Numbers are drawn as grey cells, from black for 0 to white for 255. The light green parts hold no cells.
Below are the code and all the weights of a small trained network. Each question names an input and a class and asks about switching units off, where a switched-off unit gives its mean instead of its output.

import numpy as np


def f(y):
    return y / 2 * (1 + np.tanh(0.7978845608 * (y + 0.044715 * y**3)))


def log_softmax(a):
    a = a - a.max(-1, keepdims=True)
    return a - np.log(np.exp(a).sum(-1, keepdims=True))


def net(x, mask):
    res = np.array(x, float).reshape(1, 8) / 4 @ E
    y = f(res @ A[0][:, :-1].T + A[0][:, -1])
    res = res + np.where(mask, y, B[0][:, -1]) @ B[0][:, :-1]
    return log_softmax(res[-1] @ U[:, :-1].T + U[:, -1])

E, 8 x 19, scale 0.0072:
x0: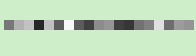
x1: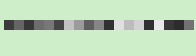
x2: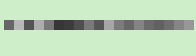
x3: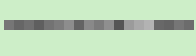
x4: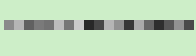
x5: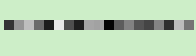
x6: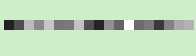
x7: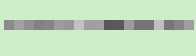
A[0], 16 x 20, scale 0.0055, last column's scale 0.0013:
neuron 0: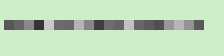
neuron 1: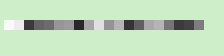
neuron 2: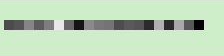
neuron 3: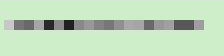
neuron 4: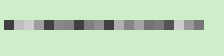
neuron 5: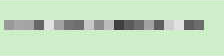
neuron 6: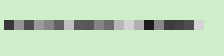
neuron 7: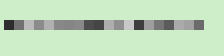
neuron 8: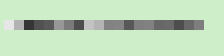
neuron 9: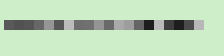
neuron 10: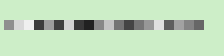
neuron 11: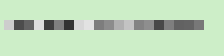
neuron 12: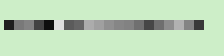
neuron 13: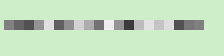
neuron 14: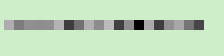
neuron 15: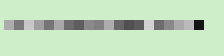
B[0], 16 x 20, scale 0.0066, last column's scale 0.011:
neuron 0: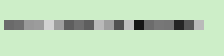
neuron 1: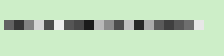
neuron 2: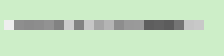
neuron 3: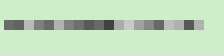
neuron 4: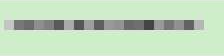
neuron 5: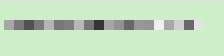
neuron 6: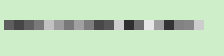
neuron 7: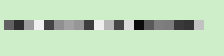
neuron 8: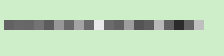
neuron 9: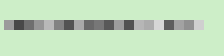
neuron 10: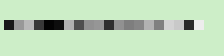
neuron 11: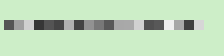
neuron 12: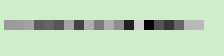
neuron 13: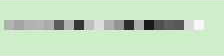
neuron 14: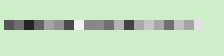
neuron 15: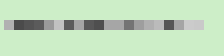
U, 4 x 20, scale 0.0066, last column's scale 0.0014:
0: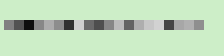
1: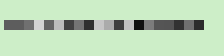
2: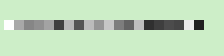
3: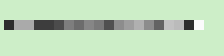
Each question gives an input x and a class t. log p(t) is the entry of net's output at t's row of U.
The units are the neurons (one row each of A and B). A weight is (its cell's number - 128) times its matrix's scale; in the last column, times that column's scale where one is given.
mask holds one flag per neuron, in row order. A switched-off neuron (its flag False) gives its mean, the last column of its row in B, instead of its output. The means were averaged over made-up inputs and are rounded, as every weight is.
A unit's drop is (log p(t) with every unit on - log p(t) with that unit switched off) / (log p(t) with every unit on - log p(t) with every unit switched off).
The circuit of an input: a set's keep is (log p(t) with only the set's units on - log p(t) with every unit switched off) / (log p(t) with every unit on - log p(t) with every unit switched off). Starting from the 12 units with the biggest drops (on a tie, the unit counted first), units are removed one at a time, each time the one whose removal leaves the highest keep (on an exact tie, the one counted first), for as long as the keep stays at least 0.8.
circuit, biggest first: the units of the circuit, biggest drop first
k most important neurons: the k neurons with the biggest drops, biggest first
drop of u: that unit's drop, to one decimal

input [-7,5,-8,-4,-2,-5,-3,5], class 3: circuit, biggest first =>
[neuron 11]
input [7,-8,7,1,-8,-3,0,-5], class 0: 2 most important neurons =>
[neuron 15; neuron 5]
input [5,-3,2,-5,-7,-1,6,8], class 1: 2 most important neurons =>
[neuron 7; neuron 0]
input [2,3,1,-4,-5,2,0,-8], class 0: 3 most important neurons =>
[neuron 13; neuron 11; neuron 9]
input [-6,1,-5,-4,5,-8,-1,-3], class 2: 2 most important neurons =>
[neuron 13; neuron 10]
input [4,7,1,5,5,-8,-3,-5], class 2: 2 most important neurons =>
[neuron 13; neuron 14]
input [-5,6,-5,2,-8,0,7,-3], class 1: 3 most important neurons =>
[neuron 7; neuron 0; neuron 14]
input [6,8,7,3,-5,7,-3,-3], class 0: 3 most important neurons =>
[neuron 6; neuron 9; neuron 13]
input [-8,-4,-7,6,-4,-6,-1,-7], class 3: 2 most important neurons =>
[neuron 11; neuron 3]
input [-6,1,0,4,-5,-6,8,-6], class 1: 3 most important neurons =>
[neuron 7; neuron 0; neuron 10]
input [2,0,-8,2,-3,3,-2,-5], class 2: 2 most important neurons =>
[neuron 2; neuron 7]
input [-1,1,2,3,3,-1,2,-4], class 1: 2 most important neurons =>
[neuron 10; neuron 14]
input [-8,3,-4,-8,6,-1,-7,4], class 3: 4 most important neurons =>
[neuron 11; neuron 3; neuron 7; neuron 0]
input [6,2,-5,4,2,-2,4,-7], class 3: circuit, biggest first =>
[neuron 10]
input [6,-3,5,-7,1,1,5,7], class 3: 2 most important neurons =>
[neuron 10; neuron 1]
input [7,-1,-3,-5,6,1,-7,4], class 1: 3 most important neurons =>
[neuron 1; neuron 11; neuron 8]
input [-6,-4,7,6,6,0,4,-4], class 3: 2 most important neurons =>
[neuron 11; neuron 1]
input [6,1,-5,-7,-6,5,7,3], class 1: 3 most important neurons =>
[neuron 7; neuron 0; neuron 11]
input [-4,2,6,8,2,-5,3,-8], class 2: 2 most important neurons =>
[neuron 10; neuron 13]
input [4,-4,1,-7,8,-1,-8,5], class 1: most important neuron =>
[neuron 1]
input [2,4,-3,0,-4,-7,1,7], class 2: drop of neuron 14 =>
0.0
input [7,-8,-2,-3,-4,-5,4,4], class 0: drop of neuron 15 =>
1.0
